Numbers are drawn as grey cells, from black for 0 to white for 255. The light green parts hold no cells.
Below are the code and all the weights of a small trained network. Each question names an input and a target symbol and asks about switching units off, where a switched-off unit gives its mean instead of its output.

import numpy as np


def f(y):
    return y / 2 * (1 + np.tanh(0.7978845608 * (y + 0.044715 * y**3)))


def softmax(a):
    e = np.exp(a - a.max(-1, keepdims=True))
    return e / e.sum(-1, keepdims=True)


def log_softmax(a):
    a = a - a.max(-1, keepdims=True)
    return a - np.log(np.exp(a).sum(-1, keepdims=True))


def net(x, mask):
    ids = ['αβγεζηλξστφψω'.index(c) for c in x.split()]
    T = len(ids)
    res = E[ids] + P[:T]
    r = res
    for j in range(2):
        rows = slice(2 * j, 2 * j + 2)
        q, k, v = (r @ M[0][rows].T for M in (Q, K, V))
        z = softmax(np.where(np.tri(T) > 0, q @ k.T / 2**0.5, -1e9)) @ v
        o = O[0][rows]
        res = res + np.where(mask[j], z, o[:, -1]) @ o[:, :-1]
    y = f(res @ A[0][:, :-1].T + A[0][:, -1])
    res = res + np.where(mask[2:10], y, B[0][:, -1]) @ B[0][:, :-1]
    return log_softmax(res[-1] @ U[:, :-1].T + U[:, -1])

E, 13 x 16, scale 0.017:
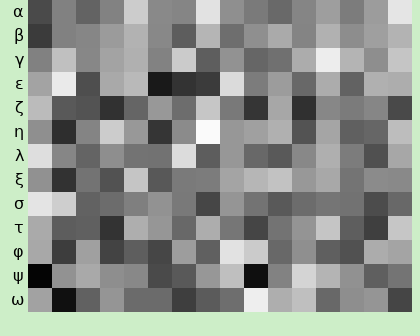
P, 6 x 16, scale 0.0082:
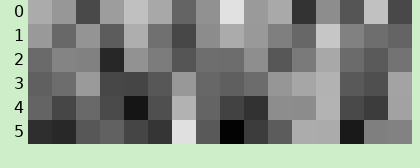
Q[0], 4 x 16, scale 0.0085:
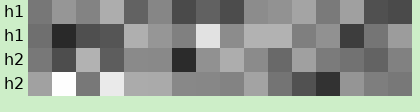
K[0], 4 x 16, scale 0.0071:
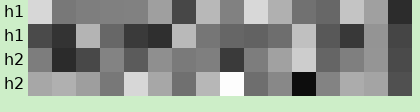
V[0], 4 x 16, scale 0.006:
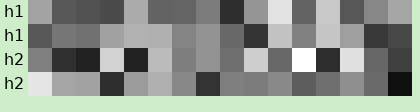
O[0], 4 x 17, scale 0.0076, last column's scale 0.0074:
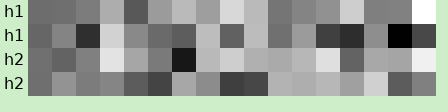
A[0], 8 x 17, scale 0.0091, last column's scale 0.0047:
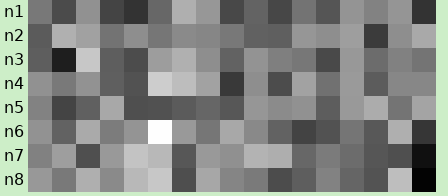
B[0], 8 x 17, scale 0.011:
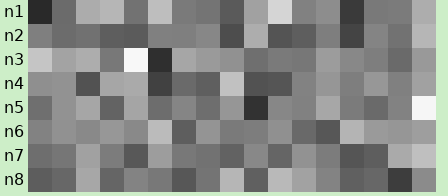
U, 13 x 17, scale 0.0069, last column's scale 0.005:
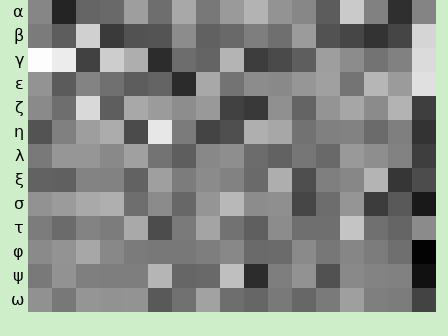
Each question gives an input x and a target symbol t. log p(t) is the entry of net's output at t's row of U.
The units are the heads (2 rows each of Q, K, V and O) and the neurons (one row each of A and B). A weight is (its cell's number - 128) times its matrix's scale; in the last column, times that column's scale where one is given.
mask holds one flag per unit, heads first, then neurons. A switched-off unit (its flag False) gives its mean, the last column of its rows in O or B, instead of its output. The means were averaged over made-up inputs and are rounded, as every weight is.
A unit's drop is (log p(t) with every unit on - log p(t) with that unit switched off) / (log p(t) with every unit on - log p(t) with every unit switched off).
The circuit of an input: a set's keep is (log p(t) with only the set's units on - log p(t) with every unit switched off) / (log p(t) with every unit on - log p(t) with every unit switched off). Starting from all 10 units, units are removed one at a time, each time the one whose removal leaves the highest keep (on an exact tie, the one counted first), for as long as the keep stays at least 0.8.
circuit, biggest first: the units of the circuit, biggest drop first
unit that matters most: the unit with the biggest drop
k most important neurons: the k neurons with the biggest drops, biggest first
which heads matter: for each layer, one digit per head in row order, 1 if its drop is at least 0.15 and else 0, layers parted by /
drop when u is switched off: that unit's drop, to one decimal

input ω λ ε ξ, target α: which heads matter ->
10
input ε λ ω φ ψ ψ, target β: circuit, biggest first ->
h2, n2
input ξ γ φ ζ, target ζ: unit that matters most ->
n1
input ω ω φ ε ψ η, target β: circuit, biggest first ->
h1, h2
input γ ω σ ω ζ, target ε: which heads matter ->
01
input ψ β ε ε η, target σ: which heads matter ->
01
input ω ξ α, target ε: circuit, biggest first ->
h2, n5
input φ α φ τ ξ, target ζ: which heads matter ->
11
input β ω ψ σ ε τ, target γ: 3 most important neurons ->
n4, n3, n7
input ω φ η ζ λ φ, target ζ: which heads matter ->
10
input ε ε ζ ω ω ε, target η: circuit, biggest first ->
h2, n1
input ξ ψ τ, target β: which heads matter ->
10
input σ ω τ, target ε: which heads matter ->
01
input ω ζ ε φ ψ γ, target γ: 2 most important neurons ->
n4, n3
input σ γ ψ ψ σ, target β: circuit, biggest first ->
h2
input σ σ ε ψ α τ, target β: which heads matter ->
11
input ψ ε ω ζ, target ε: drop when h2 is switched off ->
0.7
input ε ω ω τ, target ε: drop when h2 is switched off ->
0.5
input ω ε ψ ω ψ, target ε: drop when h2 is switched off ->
0.5
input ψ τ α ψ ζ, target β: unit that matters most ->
h1
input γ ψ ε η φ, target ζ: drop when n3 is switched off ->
1.0
